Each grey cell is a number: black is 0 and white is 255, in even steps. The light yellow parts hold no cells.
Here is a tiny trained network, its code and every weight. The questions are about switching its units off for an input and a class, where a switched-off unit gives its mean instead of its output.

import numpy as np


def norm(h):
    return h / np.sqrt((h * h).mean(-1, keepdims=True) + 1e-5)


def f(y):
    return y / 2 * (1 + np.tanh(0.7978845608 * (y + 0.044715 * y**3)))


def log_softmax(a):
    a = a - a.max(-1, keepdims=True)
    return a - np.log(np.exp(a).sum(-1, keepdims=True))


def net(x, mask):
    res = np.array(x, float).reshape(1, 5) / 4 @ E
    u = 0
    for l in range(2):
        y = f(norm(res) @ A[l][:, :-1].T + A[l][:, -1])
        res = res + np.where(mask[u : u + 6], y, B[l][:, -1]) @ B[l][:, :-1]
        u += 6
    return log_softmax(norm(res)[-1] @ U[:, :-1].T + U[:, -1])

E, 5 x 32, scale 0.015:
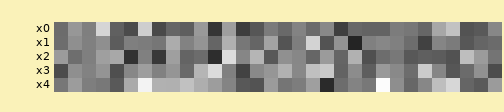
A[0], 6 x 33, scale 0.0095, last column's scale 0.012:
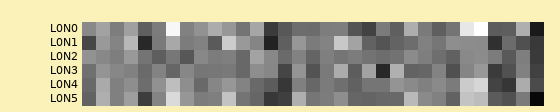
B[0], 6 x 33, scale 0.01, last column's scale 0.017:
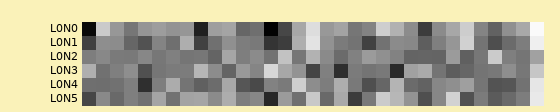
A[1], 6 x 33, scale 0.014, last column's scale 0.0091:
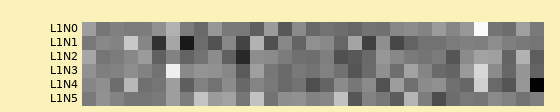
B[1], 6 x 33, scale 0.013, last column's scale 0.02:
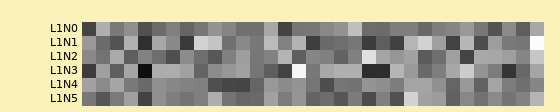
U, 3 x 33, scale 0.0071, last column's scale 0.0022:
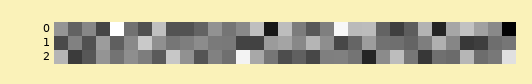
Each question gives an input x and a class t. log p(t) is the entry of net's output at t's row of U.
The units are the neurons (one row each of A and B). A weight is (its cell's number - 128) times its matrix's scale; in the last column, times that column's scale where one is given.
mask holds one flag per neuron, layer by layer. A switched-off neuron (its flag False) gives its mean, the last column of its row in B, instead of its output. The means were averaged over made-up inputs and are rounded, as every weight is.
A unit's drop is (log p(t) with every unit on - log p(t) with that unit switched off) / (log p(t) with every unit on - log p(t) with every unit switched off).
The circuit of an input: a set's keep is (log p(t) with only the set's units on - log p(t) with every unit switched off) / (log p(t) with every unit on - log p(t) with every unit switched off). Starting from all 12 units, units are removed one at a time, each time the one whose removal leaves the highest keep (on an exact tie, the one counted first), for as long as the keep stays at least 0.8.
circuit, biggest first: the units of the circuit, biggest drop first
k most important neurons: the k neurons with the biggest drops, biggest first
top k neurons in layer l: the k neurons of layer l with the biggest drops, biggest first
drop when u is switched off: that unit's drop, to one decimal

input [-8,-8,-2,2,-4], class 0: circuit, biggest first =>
L1N1
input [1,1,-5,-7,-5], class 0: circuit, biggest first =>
L1N1; L0N4
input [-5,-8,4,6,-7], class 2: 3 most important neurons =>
L0N5; L0N0; L1N2
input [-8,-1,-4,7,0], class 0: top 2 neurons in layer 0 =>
L0N4; L0N1
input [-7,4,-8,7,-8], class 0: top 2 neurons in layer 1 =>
L1N1; L1N3
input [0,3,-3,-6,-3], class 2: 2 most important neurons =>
L0N3; L0N0
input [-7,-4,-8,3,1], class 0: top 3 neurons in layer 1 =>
L1N1; L1N3; L1N5
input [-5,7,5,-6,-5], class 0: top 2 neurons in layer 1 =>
L1N1; L1N2
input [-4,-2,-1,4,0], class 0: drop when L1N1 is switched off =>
1.2
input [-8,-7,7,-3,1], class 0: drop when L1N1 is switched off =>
0.4
